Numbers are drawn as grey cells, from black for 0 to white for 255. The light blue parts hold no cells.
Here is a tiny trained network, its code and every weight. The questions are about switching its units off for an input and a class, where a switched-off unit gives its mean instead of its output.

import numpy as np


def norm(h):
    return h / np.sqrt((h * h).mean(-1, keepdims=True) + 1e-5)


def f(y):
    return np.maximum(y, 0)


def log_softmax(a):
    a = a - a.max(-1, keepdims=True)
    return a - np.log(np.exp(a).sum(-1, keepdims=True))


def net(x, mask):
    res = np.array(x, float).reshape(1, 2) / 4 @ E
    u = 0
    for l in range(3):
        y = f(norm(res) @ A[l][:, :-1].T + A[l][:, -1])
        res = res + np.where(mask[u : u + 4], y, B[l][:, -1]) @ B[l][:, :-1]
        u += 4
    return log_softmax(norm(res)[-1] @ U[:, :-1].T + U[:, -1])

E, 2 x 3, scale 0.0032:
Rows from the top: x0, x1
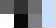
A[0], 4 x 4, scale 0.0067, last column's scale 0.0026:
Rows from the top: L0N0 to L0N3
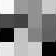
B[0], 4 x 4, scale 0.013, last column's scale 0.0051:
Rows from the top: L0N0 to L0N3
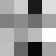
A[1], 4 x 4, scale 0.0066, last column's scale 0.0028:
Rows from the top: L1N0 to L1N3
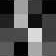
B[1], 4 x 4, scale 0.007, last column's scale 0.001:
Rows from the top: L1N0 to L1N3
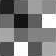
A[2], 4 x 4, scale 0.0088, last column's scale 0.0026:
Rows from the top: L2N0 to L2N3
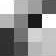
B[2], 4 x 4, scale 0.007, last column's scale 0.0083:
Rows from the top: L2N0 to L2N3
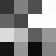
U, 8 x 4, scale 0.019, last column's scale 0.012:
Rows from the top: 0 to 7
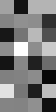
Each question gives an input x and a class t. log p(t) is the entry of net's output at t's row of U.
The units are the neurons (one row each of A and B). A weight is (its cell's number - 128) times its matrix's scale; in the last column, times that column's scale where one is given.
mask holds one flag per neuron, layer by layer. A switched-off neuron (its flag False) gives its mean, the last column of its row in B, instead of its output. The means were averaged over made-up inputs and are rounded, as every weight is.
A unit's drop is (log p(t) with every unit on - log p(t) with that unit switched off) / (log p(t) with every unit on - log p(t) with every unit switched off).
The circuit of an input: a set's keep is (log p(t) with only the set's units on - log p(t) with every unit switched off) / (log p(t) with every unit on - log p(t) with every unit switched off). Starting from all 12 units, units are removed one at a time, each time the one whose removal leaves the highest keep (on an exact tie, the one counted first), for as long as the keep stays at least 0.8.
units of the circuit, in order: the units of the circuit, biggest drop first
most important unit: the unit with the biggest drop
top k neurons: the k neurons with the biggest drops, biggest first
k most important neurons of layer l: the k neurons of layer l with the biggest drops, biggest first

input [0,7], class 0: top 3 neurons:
(L2N1, L0N2, L0N3)
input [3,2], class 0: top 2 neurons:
(L0N2, L2N0)
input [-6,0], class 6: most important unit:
L0N3
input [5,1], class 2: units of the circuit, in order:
(L0N3, L2N0)
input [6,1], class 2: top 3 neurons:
(L0N0, L0N3, L0N2)
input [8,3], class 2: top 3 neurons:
(L0N0, L1N3, L0N3)
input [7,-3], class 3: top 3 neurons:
(L0N3, L2N1, L0N2)
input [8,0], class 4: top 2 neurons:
(L0N0, L0N3)
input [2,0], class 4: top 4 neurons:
(L0N0, L0N3, L2N3, L1N0)
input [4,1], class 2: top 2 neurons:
(L0N0, L0N3)
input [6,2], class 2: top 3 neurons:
(L0N0, L0N3, L1N3)
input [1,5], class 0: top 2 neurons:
(L2N1, L0N2)
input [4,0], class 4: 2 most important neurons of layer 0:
(L0N0, L0N3)
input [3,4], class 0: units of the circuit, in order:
(L2N1)
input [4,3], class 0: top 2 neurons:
(L0N2, L2N0)
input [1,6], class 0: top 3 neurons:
(L2N1, L0N2, L0N3)
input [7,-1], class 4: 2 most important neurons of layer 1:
(L1N0, L1N1)
